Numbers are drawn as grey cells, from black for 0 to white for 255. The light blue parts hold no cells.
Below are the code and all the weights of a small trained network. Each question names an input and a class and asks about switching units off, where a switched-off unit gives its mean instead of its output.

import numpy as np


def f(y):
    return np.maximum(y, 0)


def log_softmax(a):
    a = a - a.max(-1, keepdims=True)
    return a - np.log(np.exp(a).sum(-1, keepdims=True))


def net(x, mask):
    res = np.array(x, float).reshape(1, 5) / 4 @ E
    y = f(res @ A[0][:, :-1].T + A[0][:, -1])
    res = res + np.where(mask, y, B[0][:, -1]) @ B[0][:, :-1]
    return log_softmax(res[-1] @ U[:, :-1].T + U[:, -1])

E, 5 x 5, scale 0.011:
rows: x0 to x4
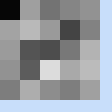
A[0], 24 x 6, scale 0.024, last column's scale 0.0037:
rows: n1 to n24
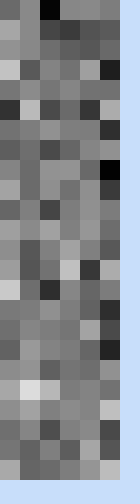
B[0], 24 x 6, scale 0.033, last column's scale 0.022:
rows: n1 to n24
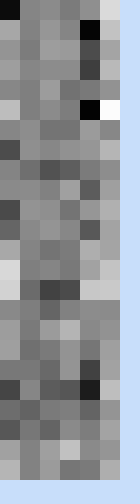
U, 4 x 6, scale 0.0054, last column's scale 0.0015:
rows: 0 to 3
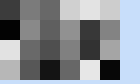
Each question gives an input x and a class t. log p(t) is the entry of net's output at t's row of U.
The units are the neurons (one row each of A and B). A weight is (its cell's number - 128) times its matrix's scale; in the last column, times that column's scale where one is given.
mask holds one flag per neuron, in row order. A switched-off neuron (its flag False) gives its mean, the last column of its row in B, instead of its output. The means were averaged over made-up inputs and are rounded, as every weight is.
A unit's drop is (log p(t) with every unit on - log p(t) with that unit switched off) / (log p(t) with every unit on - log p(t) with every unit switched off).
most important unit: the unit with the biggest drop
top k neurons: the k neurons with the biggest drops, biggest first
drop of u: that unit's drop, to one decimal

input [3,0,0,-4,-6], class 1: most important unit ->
n1
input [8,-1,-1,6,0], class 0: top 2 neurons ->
[n6, n2]
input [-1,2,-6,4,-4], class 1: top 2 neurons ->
[n6, n15]
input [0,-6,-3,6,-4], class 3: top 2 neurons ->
[n6, n2]
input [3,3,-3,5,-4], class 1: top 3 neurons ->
[n6, n15, n14]
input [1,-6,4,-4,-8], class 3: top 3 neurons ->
[n15, n14, n20]
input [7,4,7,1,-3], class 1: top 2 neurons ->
[n15, n14]
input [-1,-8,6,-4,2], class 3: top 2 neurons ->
[n15, n14]
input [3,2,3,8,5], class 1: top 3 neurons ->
[n6, n15, n14]
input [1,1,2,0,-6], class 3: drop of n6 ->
0.5
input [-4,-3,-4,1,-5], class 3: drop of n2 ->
0.2
